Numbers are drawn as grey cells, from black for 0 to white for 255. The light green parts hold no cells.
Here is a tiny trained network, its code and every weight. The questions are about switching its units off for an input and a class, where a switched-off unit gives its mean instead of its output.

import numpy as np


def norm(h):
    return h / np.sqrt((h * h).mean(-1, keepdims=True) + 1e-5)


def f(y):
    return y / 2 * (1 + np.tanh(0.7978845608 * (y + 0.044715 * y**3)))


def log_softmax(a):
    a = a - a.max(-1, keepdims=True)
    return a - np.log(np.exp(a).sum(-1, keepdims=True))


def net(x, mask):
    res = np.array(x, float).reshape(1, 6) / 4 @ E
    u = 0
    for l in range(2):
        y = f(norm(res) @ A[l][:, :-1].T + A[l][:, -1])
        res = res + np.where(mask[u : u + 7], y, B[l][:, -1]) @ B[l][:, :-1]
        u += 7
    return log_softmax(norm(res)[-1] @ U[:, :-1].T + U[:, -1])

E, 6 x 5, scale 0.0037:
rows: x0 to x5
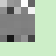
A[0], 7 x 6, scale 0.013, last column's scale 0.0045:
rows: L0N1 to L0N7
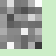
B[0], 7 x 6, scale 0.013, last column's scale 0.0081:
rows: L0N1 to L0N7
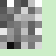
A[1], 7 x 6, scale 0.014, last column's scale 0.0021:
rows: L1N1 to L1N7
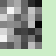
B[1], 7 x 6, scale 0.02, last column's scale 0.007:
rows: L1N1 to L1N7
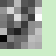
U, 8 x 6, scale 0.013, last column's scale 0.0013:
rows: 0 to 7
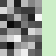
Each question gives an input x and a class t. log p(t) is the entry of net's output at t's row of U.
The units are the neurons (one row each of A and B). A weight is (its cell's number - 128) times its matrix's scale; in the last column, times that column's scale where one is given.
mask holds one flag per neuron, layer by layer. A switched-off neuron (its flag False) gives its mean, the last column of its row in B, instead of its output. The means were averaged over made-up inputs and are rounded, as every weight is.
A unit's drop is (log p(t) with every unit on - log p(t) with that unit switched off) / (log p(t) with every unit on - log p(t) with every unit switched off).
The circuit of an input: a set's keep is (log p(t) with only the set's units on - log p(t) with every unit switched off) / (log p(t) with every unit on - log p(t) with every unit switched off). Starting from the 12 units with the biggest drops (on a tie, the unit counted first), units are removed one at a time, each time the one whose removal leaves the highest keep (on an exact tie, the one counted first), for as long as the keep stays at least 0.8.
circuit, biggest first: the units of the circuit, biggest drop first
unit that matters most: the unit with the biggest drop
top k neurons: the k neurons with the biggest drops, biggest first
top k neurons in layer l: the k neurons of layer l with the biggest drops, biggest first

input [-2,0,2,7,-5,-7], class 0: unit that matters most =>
L0N1
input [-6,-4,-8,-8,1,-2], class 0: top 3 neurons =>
(L0N2, L0N5, L1N3)
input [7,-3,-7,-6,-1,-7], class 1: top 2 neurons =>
(L0N1, L1N5)
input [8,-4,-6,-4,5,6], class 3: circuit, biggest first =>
(L1N5, L0N3)
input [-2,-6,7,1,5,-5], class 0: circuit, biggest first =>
(L0N7, L0N1)
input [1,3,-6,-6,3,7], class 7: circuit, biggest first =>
(L0N1, L1N5)
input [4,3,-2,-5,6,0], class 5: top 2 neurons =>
(L0N7, L1N2)
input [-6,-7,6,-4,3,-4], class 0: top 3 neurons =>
(L0N2, L0N5, L0N7)
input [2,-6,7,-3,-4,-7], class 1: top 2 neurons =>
(L0N1, L0N3)
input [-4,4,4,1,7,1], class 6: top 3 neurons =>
(L0N1, L0N5, L1N7)
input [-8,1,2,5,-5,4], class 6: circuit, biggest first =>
(L0N1, L1N3, L1N5)
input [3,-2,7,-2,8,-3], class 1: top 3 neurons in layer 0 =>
(L0N1, L0N3, L0N7)
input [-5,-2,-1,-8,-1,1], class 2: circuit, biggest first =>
(L0N7, L0N1)
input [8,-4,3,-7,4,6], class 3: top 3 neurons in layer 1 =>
(L1N5, L1N6, L1N2)
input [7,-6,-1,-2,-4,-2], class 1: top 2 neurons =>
(L1N5, L0N7)
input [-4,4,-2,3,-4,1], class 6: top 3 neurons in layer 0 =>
(L0N1, L0N5, L0N3)
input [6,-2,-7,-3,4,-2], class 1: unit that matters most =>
L1N5
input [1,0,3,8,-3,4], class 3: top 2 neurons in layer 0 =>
(L0N1, L0N3)
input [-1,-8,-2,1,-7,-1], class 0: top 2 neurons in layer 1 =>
(L1N3, L1N2)
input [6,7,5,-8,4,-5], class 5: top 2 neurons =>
(L0N1, L1N2)
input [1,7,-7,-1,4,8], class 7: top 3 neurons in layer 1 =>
(L1N6, L1N5, L1N4)
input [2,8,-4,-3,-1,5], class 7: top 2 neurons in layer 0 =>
(L0N1, L0N5)
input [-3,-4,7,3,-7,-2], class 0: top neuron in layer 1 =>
(L1N3)
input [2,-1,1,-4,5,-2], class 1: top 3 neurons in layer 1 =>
(L1N5, L1N3, L1N2)
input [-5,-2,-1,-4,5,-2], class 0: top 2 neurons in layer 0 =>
(L0N2, L0N5)
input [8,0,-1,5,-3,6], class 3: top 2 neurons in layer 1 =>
(L1N5, L1N6)
